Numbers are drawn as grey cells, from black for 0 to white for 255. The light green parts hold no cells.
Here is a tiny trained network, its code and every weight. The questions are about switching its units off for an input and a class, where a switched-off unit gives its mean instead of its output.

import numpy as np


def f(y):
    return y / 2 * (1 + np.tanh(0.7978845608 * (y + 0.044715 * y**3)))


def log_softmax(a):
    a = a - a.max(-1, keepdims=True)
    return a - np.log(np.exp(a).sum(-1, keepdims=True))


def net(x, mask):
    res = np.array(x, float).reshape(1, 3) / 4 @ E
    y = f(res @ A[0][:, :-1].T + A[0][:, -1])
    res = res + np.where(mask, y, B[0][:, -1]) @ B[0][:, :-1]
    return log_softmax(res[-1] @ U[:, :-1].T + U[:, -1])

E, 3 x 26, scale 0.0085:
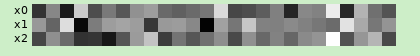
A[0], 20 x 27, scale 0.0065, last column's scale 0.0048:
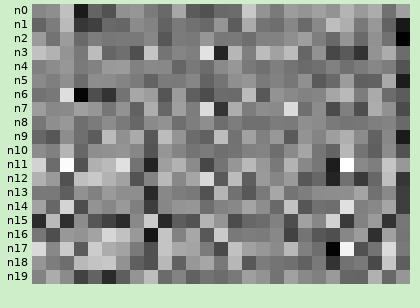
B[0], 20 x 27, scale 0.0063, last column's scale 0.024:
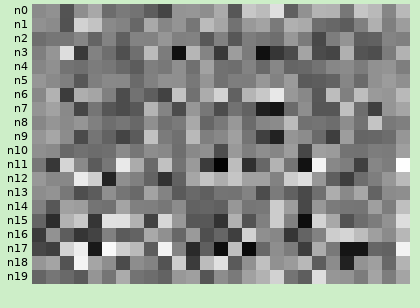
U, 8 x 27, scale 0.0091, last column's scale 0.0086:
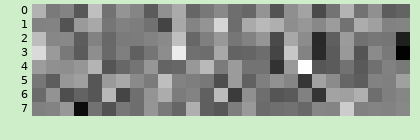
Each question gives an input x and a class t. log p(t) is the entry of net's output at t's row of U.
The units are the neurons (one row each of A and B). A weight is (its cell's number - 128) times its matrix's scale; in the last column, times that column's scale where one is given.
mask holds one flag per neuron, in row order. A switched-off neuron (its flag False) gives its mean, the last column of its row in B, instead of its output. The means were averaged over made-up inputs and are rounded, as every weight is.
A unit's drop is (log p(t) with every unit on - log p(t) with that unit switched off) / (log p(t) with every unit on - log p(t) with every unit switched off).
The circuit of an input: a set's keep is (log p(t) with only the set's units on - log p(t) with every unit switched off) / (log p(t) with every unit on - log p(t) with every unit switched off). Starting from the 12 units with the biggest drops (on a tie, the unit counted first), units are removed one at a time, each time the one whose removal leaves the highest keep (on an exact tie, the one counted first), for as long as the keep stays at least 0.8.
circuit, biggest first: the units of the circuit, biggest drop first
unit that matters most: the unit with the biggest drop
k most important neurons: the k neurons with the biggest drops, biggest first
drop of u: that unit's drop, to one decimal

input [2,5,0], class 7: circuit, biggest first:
n17, n15
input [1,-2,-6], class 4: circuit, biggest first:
n15, n12, n11
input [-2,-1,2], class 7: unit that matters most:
n17
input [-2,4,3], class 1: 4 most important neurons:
n15, n6, n17, n0
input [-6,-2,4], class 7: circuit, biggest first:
n15, n17, n11
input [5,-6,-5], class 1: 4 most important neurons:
n17, n11, n18, n12
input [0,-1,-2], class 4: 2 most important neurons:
n15, n11
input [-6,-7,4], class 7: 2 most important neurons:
n17, n18
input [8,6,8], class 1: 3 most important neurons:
n17, n11, n6
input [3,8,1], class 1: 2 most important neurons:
n17, n6
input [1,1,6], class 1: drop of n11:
0.3
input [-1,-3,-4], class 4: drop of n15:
0.2
